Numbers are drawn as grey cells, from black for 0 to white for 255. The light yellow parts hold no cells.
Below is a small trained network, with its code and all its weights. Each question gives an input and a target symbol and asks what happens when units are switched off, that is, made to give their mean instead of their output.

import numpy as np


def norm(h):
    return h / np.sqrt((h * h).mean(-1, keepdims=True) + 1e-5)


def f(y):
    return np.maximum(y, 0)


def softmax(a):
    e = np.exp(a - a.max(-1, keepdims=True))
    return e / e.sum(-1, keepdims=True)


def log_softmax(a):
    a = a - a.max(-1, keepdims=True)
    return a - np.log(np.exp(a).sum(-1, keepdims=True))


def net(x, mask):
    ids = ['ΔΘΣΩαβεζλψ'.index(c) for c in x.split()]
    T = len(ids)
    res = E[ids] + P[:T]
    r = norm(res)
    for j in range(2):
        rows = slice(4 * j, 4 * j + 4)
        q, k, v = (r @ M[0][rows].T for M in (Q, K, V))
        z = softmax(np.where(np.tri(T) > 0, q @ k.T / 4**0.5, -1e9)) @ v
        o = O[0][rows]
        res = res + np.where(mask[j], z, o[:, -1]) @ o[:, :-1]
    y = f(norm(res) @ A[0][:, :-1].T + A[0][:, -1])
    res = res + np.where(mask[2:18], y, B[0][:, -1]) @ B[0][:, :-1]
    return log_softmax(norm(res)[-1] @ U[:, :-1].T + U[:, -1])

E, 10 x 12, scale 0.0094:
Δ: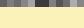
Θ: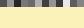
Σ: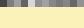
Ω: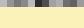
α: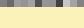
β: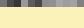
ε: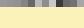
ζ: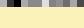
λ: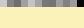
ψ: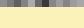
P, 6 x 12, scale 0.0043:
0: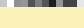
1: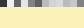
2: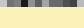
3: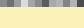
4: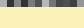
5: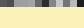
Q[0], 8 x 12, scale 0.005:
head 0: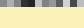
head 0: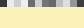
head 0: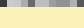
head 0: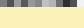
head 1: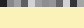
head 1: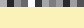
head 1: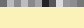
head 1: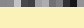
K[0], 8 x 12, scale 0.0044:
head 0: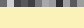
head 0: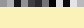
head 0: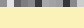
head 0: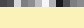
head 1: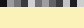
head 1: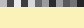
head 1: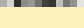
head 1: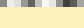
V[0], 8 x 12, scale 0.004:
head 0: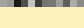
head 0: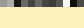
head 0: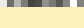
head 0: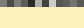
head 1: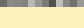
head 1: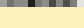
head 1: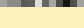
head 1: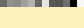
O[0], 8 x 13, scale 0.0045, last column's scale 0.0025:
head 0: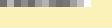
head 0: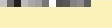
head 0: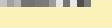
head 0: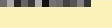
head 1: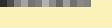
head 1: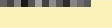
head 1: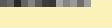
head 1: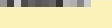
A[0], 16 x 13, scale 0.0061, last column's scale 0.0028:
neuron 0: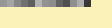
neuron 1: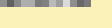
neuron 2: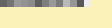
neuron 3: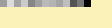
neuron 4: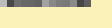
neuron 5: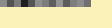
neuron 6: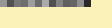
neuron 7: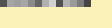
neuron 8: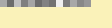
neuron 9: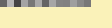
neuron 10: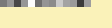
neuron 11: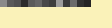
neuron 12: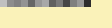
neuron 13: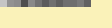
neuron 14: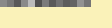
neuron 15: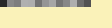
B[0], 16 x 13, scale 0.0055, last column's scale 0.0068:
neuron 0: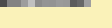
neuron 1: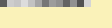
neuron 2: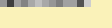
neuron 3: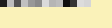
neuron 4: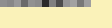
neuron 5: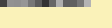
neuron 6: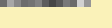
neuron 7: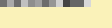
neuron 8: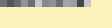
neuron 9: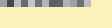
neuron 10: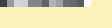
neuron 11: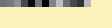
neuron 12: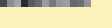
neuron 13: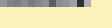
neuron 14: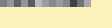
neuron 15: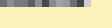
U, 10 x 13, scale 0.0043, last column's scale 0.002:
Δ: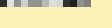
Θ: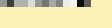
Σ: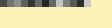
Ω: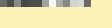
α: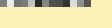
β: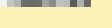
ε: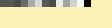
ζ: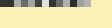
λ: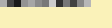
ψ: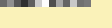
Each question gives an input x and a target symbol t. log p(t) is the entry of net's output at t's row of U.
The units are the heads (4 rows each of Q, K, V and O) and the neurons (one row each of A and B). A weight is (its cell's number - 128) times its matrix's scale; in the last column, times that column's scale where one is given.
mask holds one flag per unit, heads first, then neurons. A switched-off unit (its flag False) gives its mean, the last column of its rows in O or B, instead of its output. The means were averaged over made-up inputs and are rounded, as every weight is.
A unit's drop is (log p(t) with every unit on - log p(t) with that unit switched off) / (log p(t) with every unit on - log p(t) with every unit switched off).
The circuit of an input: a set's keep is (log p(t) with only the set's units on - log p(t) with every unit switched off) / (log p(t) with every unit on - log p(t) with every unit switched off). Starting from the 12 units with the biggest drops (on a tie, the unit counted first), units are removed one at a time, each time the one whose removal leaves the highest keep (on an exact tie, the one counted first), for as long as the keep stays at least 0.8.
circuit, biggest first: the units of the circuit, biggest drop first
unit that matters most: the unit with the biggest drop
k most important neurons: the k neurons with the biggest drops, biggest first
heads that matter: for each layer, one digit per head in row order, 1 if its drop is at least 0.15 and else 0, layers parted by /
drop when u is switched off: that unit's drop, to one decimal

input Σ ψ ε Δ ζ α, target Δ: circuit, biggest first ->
[head 1; neuron 3]
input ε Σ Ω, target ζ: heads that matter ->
10
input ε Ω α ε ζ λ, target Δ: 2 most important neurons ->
[neuron 3; neuron 10]
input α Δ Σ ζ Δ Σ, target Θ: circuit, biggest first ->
[neuron 3; head 1]
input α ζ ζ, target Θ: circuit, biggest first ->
[neuron 3; neuron 4]
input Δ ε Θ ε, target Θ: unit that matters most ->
head 1
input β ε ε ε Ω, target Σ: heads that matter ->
00
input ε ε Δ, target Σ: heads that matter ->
00
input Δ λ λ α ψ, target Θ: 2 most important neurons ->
[neuron 8; neuron 7]
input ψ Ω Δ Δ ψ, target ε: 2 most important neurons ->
[neuron 10; neuron 11]
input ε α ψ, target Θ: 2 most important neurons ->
[neuron 8; neuron 3]
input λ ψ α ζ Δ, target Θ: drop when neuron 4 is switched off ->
0.0
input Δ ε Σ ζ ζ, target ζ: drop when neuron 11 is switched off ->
0.1
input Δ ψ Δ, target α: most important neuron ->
[neuron 3]
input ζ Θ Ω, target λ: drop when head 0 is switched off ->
0.7
